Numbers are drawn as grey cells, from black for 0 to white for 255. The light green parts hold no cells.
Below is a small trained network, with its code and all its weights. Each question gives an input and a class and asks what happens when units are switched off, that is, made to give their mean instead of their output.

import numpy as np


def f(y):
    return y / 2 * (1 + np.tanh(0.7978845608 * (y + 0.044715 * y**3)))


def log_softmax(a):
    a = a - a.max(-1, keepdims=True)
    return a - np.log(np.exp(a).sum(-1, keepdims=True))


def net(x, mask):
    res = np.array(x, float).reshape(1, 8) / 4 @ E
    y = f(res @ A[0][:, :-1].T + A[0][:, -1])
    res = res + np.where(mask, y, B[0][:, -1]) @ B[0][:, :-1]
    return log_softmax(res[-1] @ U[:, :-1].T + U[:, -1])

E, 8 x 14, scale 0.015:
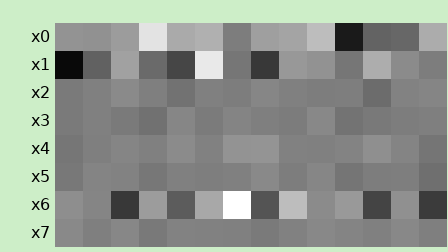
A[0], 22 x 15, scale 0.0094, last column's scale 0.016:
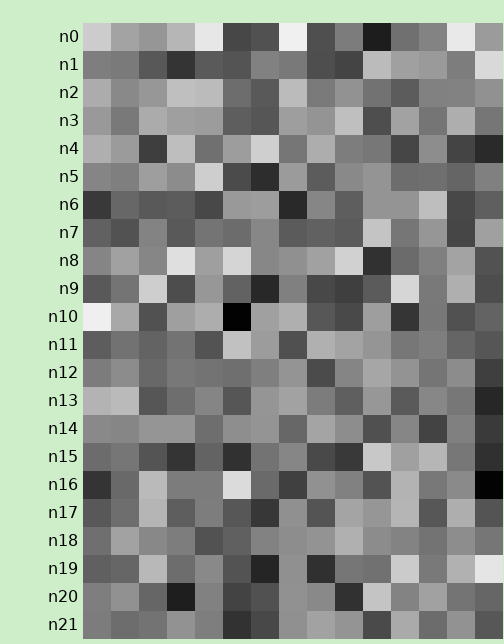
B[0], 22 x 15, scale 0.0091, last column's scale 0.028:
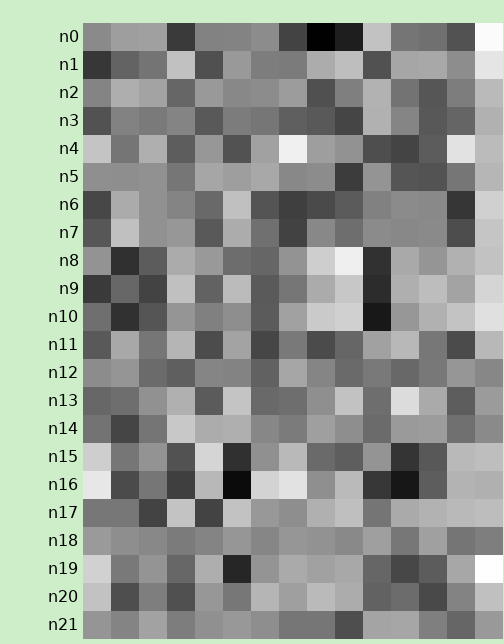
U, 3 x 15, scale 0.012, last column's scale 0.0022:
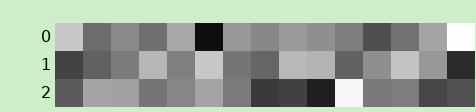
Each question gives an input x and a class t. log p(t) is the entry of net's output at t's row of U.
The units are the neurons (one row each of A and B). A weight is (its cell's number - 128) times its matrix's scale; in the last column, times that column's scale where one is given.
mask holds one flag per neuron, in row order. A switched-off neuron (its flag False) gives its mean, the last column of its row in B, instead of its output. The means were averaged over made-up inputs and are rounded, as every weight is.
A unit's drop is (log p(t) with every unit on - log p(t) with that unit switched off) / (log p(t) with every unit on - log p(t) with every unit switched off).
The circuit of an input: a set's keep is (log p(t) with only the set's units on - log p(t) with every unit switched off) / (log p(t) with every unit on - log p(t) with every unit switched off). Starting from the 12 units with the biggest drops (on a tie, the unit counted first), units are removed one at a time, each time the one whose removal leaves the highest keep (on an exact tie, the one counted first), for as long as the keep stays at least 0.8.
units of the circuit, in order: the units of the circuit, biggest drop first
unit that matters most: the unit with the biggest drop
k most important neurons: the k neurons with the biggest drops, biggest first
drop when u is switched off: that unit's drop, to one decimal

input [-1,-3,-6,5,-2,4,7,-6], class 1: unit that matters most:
n19
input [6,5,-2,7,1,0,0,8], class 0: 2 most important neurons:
n16; n9
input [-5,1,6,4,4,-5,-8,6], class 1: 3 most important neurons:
n9; n17; n1
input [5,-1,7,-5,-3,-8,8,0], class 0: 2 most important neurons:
n4; n9
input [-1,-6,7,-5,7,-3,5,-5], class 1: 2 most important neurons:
n10; n19
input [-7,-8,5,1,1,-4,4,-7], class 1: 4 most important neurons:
n10; n13; n1; n19
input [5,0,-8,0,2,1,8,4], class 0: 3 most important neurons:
n4; n9; n1
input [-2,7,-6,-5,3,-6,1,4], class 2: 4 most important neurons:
n10; n9; n8; n6
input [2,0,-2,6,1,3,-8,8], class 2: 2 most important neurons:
n0; n3
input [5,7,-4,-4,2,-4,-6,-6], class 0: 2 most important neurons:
n16; n19
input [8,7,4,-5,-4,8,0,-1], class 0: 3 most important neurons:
n16; n9; n1
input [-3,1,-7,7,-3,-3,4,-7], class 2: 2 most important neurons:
n10; n9
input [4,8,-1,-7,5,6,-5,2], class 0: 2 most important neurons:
n16; n19
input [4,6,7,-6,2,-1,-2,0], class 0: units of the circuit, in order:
n16
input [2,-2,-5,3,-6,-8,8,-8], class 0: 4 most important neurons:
n4; n9; n1; n17
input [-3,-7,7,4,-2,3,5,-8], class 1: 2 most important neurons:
n10; n13
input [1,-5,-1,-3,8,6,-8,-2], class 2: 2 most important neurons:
n0; n3
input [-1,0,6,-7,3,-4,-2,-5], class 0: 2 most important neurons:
n10; n6
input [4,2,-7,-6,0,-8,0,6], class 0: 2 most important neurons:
n9; n1
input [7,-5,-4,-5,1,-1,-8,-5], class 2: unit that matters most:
n0
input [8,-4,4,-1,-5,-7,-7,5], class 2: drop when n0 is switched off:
0.9
